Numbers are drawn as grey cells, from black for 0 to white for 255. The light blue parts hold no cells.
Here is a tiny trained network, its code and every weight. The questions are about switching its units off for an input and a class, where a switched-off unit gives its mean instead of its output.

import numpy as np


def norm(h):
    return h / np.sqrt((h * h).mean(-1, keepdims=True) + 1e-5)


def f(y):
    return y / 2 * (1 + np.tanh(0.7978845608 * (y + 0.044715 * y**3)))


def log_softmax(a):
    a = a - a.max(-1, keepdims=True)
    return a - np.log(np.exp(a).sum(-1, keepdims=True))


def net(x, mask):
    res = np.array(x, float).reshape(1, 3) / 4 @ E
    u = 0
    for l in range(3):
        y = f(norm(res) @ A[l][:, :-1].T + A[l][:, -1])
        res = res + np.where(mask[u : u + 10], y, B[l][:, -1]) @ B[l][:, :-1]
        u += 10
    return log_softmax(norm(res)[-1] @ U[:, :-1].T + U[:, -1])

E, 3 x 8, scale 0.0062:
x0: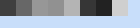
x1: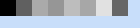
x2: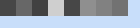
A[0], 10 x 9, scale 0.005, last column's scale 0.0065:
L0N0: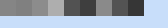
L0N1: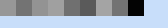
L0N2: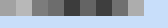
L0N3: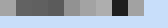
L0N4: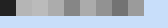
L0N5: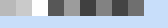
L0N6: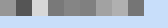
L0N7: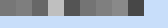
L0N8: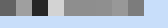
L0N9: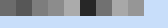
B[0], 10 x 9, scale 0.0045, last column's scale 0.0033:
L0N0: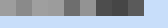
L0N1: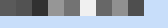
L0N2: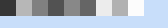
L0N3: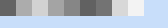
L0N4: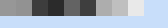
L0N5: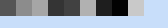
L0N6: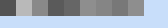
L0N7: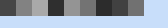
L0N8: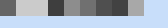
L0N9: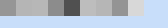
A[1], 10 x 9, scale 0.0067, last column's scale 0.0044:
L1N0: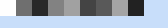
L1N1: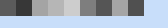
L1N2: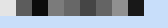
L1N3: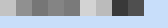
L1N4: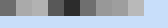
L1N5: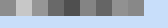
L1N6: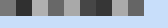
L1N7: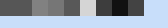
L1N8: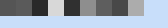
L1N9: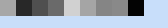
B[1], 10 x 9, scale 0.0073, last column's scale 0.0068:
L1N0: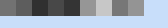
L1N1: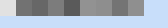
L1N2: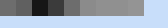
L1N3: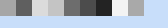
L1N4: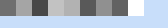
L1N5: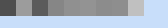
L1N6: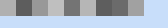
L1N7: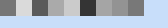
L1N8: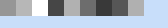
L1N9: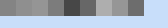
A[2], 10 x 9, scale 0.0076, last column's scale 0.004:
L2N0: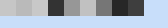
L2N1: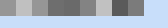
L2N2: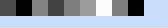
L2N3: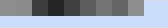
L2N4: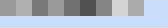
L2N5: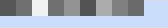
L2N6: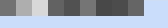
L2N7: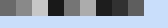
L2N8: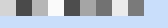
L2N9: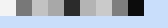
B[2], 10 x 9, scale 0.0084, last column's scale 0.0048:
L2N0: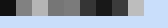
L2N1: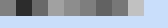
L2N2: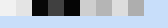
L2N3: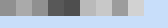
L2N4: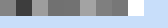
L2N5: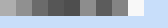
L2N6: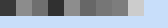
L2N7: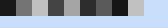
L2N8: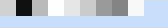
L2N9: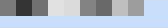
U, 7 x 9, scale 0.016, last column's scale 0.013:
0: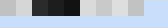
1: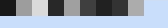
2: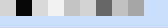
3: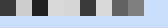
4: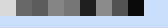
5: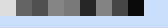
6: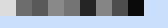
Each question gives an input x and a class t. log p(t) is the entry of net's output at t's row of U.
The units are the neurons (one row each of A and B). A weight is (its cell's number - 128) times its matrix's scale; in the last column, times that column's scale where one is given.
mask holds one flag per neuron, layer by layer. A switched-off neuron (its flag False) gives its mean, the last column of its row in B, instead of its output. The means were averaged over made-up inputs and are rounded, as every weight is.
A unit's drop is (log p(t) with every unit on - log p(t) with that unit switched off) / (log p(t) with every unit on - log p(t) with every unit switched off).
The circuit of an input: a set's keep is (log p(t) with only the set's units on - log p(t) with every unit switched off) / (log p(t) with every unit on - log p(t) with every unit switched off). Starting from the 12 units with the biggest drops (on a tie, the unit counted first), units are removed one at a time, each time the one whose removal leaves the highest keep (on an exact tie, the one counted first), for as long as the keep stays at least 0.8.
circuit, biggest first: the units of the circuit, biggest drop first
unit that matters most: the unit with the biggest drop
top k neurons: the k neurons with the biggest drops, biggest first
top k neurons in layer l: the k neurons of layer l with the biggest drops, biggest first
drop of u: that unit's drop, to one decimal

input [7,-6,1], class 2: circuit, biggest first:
[L1N6]
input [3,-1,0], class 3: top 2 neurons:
[L0N9; L1N3]
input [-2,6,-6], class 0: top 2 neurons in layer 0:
[L0N8; L0N4]
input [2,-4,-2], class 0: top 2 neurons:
[L0N3; L2N3]
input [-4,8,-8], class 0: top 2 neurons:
[L2N2; L1N8]
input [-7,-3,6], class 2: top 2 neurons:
[L1N3; L0N5]
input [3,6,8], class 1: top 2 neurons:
[L1N8; L0N2]
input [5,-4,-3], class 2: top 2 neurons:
[L0N4; L1N6]
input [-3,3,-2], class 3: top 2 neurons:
[L0N3; L1N4]
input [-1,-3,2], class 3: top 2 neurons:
[L0N2; L0N4]
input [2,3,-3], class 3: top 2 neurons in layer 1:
[L1N4; L1N8]
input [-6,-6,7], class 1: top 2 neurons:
[L1N8; L0N4]
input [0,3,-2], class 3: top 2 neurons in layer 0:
[L0N4; L0N2]
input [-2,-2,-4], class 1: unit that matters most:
L0N5
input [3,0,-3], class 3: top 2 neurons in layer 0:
[L0N9; L0N8]
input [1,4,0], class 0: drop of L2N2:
0.1
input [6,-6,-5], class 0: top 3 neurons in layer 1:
[L1N0; L1N3; L1N8]
